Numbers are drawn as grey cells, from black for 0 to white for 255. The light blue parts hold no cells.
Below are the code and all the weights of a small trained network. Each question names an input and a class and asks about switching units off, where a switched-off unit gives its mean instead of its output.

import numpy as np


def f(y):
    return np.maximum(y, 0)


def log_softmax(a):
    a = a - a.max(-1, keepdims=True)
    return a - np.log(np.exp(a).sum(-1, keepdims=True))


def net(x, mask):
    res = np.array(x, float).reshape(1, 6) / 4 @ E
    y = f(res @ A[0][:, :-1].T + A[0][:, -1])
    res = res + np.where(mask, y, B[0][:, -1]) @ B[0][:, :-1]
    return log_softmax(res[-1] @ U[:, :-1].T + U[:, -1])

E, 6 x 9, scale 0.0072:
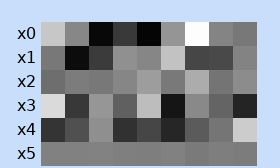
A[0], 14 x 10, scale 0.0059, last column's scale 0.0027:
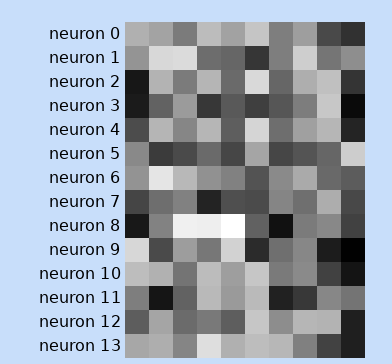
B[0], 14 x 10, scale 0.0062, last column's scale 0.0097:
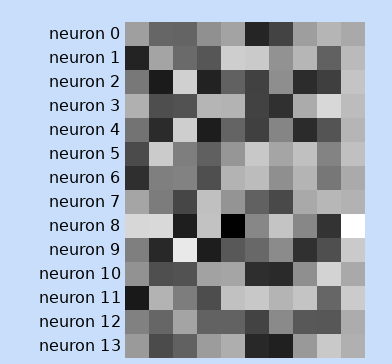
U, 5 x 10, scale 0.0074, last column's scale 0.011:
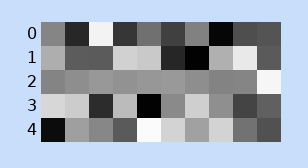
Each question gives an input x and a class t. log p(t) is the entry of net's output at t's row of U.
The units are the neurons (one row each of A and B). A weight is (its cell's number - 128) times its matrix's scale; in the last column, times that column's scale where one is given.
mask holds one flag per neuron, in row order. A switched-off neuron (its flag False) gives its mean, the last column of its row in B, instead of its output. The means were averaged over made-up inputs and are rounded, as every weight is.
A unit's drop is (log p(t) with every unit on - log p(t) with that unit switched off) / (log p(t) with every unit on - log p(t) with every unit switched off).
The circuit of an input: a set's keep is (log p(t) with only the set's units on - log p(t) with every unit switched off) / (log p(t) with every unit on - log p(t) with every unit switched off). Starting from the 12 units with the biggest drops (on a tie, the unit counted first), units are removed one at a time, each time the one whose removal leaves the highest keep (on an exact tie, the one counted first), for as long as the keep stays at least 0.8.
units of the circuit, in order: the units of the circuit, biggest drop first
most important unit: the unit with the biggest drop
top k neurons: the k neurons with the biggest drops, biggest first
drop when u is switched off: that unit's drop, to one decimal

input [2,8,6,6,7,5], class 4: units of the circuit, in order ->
neuron 11; neuron 5
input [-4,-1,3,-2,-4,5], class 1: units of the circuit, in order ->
neuron 13
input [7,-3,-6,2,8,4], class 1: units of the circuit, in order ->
neuron 7; neuron 3
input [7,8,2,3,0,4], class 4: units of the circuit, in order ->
neuron 8; neuron 5
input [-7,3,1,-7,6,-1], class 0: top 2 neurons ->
neuron 2; neuron 4
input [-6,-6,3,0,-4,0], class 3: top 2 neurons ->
neuron 8; neuron 11
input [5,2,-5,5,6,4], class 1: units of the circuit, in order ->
neuron 7; neuron 2
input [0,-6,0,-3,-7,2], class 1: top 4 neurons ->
neuron 13; neuron 10; neuron 0; neuron 11
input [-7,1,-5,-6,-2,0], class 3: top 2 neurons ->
neuron 8; neuron 9
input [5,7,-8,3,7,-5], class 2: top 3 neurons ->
neuron 5; neuron 13; neuron 10
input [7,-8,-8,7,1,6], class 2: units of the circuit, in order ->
neuron 8; neuron 1
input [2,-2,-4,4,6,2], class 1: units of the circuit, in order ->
neuron 7; neuron 3
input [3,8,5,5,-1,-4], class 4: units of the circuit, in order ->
neuron 11; neuron 5
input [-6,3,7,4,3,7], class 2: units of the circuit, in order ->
neuron 8
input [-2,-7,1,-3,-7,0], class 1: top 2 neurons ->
neuron 13; neuron 10
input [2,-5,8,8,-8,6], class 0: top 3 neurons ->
neuron 9; neuron 3; neuron 7
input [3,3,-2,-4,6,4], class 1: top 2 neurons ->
neuron 3; neuron 7
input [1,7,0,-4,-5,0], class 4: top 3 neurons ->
neuron 11; neuron 8; neuron 5
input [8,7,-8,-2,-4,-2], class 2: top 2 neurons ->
neuron 8; neuron 10
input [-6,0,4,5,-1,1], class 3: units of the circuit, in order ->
neuron 8
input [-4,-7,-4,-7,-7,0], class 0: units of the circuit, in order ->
neuron 2; neuron 4
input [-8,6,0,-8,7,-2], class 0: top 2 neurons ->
neuron 2; neuron 4
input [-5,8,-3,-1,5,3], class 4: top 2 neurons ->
neuron 11; neuron 5
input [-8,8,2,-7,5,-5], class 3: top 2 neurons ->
neuron 8; neuron 9
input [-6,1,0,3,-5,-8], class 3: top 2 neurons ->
neuron 8; neuron 3
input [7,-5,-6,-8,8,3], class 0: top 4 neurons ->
neuron 2; neuron 4; neuron 12; neuron 8
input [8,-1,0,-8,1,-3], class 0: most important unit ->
neuron 8
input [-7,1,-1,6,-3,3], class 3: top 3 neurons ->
neuron 8; neuron 2; neuron 4
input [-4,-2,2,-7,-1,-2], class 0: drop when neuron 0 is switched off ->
0.0
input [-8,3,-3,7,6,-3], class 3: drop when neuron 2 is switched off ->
0.1
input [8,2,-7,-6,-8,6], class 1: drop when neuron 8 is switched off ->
0.3
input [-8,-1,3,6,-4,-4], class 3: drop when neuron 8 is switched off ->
1.5
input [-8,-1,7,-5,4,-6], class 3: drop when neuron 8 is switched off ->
1.2
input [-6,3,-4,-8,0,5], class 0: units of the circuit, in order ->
neuron 2
